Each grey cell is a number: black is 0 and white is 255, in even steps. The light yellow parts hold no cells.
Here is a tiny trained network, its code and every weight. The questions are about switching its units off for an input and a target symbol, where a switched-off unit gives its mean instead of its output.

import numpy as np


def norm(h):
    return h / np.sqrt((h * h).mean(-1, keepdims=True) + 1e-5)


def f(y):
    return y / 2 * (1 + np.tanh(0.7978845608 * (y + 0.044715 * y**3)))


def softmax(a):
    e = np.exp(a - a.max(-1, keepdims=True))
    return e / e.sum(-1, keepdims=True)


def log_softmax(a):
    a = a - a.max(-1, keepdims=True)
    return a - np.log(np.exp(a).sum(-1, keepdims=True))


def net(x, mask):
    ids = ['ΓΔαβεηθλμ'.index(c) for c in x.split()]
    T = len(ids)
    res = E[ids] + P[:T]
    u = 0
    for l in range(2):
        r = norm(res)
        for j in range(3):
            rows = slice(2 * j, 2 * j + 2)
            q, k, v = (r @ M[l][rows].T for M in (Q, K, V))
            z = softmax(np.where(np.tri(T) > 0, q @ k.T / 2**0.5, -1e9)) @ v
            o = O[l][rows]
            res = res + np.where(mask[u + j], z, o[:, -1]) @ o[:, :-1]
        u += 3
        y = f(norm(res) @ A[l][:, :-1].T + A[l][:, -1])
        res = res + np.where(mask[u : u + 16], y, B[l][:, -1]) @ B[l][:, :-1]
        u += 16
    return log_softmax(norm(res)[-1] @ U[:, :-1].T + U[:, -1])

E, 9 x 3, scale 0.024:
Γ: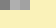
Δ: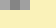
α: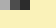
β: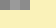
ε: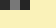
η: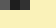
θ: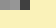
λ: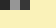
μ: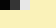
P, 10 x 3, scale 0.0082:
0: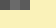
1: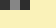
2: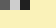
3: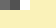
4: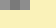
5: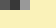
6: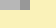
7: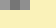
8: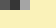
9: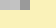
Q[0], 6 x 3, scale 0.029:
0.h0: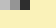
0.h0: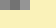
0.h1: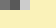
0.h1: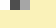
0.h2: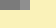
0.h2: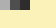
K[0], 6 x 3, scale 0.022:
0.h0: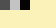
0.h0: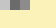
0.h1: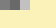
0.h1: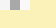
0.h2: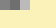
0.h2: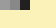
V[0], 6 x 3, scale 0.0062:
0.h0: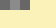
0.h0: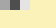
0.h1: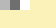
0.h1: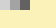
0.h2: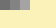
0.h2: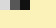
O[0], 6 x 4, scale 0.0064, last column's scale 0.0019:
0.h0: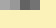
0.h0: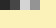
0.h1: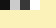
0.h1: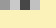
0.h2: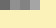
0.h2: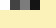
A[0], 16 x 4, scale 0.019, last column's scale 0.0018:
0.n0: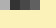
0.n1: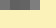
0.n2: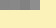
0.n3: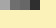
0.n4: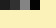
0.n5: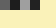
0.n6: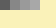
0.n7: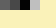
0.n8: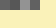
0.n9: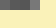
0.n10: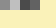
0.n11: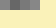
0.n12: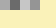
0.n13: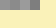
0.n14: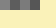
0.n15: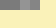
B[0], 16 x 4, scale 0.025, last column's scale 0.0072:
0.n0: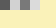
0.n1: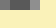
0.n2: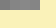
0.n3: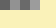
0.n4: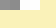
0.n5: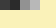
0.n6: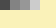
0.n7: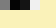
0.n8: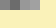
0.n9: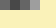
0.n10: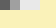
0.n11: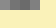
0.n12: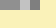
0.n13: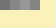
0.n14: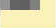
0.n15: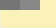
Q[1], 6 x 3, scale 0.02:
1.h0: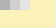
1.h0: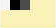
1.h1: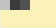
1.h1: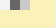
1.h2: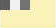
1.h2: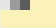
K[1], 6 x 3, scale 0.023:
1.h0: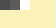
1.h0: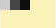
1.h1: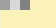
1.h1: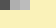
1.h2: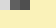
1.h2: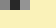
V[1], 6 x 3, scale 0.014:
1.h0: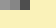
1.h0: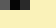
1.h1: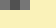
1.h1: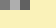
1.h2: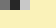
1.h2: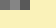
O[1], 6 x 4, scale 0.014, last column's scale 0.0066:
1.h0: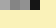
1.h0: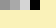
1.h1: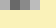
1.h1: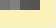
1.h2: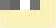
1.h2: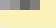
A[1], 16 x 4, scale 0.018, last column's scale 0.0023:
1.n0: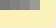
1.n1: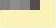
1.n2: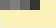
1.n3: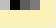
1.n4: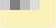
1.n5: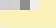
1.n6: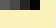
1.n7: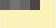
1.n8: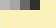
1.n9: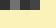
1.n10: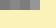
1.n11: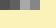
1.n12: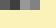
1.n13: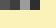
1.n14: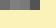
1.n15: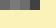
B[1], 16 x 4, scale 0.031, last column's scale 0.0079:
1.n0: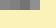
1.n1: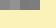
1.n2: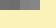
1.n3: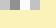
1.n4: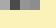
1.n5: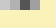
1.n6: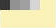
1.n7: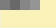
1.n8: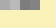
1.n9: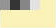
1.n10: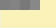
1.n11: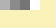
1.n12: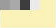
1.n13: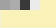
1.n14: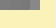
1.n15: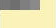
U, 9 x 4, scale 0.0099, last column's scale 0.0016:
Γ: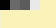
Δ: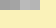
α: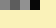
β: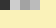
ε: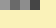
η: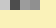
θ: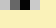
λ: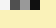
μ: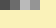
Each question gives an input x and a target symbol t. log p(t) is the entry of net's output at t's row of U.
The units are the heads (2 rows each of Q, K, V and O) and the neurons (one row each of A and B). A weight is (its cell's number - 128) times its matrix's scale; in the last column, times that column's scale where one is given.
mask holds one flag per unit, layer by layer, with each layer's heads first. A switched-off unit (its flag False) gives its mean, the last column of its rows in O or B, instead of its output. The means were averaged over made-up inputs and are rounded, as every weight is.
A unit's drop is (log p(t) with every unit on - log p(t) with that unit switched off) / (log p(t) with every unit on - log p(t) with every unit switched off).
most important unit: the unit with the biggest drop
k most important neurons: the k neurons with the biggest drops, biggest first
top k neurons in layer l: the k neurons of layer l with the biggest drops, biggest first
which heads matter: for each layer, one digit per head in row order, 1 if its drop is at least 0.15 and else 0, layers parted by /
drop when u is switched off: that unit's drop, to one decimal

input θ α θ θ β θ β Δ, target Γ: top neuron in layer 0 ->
(0.n4)
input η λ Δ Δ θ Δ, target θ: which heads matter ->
111 / 101
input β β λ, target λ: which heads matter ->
000 / 100
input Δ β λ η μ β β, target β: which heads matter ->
011 / 100
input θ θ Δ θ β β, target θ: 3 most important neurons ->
(0.n10; 0.n0; 1.n6)
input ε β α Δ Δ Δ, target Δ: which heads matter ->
110 / 000
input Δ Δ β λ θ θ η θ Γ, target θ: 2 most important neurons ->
(0.n0; 0.n10)
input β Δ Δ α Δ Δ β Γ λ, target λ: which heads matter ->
000 / 000
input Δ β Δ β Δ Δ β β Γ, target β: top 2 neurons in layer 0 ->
(0.n7; 0.n4)
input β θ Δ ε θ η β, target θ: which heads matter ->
011 / 101
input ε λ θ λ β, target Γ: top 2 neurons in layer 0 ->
(0.n4; 0.n0)
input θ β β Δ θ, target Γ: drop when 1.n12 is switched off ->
0.1
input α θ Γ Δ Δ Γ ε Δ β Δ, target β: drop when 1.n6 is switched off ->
-0.1
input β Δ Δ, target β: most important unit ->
0.n10
